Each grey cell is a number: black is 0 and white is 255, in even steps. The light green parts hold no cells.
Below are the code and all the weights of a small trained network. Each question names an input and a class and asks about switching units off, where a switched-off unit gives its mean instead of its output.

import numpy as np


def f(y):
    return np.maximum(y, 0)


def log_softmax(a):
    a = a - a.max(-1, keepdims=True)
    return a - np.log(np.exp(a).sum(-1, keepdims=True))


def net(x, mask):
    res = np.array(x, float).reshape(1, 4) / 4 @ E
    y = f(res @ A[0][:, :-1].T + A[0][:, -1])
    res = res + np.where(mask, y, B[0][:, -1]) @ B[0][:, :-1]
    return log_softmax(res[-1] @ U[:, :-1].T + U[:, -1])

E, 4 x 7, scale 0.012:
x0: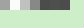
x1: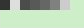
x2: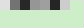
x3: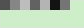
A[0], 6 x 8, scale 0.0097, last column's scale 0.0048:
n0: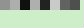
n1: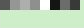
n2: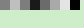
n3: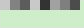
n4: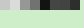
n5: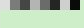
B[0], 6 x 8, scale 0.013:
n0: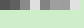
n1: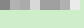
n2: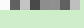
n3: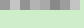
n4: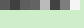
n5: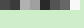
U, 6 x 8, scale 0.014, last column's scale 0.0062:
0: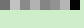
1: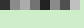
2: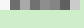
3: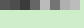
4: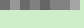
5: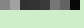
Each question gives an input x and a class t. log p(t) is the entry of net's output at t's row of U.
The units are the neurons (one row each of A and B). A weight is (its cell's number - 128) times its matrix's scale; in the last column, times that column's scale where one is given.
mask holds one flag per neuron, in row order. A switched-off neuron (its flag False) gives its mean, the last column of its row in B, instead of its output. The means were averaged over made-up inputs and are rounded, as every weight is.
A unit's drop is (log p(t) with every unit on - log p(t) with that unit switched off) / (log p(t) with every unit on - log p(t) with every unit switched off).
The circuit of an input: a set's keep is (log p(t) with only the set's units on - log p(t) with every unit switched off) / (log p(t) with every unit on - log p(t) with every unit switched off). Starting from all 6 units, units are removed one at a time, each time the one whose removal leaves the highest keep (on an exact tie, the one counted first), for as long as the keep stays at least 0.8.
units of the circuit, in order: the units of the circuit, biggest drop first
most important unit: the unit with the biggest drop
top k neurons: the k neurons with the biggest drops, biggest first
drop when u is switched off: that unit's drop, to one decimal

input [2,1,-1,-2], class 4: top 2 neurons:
[n5, n1]
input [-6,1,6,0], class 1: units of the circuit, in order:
[n5, n4]
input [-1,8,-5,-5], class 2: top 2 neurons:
[n2, n5]
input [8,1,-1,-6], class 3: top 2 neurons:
[n4, n1]
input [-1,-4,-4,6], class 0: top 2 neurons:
[n1, n5]
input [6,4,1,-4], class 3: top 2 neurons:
[n4, n1]
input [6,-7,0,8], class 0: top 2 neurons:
[n1, n2]
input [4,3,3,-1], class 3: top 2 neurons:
[n4, n1]
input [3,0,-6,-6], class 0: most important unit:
n5
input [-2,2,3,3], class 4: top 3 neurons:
[n4, n0, n3]
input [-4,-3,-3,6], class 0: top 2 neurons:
[n1, n4]
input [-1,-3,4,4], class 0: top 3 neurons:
[n1, n2, n4]
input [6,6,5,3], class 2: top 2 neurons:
[n2, n0]
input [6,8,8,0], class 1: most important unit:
n5
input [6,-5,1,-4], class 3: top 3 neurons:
[n4, n2, n1]
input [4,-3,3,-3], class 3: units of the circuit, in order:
[n4, n2]
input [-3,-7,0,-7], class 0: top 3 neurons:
[n2, n3, n0]
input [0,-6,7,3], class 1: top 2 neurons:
[n5, n2]
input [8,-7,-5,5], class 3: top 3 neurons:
[n4, n2, n5]
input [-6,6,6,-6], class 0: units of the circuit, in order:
[n4]
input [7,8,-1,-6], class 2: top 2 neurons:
[n2, n1]
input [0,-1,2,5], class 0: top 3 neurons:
[n1, n2, n4]
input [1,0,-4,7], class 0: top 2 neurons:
[n1, n5]
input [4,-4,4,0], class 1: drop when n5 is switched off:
0.8
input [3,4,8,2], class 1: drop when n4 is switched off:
0.0
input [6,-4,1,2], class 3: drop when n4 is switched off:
0.7
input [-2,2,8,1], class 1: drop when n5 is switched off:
0.6
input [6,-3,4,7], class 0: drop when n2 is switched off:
0.1
